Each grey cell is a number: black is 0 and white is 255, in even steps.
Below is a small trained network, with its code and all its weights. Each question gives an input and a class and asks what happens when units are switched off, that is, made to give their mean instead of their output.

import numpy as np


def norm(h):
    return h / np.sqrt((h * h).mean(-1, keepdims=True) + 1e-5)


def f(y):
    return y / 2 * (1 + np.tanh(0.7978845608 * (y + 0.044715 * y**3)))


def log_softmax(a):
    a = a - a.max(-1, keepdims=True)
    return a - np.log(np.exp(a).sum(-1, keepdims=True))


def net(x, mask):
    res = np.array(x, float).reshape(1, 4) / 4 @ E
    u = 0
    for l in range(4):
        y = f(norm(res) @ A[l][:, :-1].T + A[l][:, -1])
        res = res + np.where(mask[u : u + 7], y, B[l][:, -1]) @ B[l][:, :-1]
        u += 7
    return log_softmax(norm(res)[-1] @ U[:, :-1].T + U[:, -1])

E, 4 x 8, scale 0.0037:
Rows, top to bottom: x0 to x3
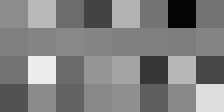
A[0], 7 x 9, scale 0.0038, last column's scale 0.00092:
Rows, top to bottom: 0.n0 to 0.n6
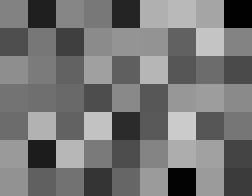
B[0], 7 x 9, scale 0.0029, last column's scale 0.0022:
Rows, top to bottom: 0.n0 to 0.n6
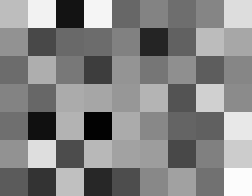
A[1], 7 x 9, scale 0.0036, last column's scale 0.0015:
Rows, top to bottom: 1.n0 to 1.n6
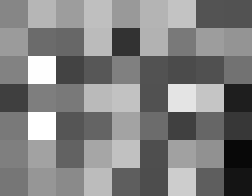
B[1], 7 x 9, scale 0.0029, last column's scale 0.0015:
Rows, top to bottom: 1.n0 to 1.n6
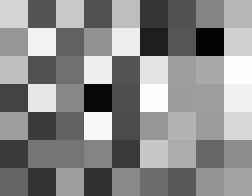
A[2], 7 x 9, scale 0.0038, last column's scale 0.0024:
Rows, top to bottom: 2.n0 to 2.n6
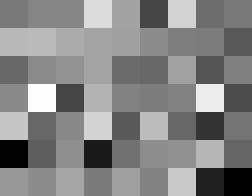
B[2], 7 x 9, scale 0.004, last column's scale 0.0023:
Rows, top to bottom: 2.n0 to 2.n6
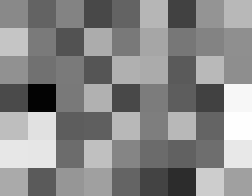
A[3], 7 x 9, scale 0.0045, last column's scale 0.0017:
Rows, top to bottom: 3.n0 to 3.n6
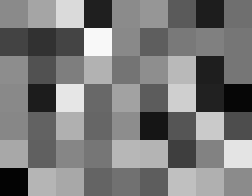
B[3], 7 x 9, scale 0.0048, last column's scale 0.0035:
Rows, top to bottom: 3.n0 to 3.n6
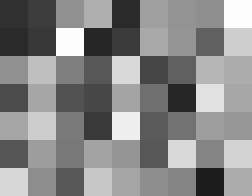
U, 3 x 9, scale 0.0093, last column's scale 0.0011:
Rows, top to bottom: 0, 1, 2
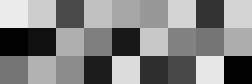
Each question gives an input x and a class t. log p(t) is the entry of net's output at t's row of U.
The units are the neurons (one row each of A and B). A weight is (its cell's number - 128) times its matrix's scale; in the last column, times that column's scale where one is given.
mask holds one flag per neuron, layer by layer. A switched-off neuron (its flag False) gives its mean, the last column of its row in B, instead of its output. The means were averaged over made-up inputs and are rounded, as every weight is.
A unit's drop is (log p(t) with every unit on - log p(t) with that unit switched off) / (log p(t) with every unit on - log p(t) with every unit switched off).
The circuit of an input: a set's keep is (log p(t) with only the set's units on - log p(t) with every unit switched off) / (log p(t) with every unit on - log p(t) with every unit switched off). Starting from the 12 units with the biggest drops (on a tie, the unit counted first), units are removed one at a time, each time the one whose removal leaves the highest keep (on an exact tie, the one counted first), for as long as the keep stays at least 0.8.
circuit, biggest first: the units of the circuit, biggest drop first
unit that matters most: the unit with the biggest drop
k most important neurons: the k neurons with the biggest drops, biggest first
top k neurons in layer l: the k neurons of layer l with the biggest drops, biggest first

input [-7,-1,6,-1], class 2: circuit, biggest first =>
[3.n3 0.n4]
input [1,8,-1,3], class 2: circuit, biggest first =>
[3.n4]
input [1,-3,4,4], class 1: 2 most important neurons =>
[0.n6 2.n3]
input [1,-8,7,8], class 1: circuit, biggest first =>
[2.n3 3.n1]
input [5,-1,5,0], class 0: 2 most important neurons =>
[1.n2 2.n4]
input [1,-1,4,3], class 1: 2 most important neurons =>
[0.n6 2.n3]
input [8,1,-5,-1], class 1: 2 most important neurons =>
[3.n0 0.n6]
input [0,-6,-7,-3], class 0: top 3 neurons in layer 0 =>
[0.n0 0.n4 0.n5]
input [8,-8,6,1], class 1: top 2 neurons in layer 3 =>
[3.n1 3.n6]
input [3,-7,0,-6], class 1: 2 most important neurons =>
[0.n0 3.n0]
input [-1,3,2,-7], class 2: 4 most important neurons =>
[3.n3 0.n0 1.n3 3.n1]
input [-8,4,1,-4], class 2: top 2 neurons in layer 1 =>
[1.n6 1.n2]
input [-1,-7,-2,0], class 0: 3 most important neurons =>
[2.n4 3.n0 1.n1]
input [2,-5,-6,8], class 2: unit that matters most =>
3.n4
